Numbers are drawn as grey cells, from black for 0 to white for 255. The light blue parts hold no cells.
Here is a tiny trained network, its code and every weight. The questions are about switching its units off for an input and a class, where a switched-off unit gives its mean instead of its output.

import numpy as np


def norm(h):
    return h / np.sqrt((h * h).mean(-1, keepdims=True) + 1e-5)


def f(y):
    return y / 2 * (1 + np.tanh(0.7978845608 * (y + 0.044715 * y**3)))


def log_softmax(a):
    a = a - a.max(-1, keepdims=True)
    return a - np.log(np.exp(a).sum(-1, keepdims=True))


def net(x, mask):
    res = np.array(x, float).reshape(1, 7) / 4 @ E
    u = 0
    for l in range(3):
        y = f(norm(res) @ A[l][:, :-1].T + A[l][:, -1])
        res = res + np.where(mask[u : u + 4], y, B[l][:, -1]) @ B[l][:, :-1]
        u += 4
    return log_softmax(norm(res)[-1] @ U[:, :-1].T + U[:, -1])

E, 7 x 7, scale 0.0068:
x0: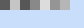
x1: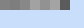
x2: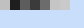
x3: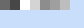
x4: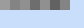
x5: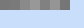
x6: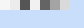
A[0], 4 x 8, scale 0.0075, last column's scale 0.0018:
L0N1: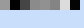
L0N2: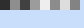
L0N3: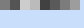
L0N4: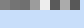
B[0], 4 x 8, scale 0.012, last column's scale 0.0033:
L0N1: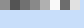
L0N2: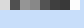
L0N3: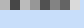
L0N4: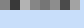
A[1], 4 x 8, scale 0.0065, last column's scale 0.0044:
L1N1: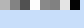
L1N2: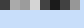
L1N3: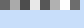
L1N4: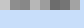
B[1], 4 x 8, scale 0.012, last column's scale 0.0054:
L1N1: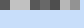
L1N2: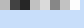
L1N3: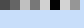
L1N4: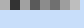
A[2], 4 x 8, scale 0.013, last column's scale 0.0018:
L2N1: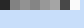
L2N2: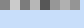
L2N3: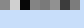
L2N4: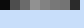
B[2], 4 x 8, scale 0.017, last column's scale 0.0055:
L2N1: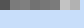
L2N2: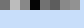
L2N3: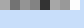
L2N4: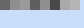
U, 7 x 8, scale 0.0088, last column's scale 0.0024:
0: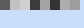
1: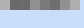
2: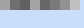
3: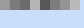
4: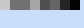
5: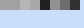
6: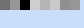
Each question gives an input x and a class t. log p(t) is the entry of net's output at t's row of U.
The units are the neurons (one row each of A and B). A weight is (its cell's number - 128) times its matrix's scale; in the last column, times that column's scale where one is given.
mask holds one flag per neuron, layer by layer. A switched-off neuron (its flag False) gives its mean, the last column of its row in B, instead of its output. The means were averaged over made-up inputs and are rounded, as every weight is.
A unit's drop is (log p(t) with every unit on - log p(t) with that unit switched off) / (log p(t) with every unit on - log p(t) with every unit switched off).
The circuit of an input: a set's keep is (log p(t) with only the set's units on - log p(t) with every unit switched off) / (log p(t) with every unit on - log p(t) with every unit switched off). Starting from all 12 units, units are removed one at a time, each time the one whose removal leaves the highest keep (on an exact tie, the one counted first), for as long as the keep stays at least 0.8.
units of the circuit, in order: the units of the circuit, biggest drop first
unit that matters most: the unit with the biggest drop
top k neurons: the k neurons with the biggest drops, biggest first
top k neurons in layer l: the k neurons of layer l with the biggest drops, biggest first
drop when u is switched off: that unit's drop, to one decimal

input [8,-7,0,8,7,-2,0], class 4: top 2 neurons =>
(L0N2, L0N4)
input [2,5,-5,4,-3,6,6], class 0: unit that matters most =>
L1N1
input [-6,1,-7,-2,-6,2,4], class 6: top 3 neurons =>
(L1N2, L0N2, L2N3)
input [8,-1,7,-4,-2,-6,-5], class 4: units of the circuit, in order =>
(L0N2, L1N2, L2N1)
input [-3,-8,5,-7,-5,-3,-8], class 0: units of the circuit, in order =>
(L1N2, L2N4, L0N2)
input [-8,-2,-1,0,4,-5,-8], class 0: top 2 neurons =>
(L0N2, L2N4)
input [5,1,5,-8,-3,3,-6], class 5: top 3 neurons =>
(L2N3, L1N2, L1N4)
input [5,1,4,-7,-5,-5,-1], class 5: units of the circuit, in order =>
(L2N3, L1N2)
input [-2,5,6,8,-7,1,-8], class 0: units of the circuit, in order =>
(L1N2, L2N4)
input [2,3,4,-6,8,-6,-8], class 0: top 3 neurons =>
(L1N2, L0N2, L2N4)
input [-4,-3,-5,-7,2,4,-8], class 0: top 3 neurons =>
(L2N4, L0N2, L2N1)
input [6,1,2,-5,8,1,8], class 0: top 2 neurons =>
(L1N1, L1N2)
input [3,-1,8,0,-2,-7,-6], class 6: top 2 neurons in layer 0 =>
(L0N1, L0N3)
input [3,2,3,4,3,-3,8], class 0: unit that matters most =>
L1N1
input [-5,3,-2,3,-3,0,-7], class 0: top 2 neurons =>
(L0N2, L2N4)
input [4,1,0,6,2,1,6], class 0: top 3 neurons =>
(L1N1, L2N3, L1N2)
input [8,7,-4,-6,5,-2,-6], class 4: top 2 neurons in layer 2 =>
(L2N3, L2N2)
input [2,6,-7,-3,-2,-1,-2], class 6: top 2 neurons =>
(L1N2, L0N1)
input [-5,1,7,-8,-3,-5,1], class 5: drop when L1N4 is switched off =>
0.2
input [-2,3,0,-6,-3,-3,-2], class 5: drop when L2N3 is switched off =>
0.8
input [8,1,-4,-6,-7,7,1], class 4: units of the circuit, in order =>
(L0N2)
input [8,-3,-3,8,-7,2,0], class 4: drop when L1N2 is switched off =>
-0.1
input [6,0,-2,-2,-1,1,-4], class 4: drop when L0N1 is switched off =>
-0.1
